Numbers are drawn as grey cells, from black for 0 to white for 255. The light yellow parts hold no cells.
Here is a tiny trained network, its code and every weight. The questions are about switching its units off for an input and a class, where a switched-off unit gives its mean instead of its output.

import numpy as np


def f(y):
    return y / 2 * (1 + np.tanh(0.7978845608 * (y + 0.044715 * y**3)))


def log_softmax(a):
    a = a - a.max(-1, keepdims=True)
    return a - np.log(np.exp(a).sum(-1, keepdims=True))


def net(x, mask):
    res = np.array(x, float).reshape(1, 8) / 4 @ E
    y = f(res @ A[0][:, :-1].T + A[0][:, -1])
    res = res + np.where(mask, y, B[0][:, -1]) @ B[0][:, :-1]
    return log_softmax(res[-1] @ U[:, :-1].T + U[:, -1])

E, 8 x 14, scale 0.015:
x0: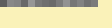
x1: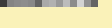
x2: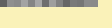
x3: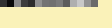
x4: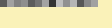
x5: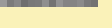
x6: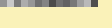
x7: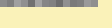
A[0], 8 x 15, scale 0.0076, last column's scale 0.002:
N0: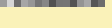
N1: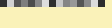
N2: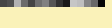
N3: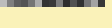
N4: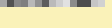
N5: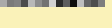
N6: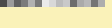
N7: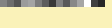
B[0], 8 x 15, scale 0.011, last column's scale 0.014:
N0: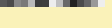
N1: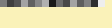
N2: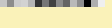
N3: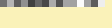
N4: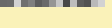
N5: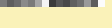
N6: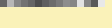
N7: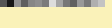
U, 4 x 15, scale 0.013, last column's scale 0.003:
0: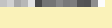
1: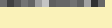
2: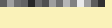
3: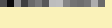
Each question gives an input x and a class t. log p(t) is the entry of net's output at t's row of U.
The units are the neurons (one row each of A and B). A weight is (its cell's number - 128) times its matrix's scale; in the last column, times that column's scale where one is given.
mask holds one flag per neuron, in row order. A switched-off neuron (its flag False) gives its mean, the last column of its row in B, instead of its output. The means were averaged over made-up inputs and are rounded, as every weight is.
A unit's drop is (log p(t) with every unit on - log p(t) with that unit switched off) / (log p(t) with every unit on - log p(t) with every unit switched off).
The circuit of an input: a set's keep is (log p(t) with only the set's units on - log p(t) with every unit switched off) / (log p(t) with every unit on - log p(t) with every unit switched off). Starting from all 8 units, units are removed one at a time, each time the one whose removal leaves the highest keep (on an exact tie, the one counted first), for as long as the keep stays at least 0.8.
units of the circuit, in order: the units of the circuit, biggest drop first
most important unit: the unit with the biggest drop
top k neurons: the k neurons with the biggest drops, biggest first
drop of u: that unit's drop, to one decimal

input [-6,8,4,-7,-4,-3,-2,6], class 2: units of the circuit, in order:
[N6]
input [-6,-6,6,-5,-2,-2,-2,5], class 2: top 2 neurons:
[N3 N2]
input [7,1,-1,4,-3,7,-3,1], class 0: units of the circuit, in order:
[N2 N7]
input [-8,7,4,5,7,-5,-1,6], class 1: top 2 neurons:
[N1 N3]
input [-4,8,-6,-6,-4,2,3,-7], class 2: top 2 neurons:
[N6 N2]
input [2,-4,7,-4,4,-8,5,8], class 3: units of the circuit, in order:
[N0 N2]
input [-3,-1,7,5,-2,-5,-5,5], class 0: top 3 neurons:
[N2 N7 N0]
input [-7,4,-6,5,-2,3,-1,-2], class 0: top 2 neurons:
[N2 N3]
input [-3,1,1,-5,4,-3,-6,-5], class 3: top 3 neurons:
[N2 N4 N5]
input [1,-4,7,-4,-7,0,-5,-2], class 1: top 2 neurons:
[N5 N2]
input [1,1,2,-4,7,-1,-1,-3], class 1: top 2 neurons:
[N1 N2]
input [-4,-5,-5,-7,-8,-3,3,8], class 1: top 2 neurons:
[N5 N2]
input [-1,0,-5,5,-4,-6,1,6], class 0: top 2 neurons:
[N2 N1]
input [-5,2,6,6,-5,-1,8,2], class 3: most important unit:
N7
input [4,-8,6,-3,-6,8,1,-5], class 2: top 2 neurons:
[N3 N1]
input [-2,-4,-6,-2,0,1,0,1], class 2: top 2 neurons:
[N2 N3]
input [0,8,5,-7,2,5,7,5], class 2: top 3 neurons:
[N6 N2 N4]
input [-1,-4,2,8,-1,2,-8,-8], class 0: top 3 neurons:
[N2 N7 N0]
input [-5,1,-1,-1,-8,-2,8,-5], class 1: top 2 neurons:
[N5 N4]
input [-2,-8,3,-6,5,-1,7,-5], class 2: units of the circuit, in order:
[N3]
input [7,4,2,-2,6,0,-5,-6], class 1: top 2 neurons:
[N1 N0]
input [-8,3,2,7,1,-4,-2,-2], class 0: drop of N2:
0.6
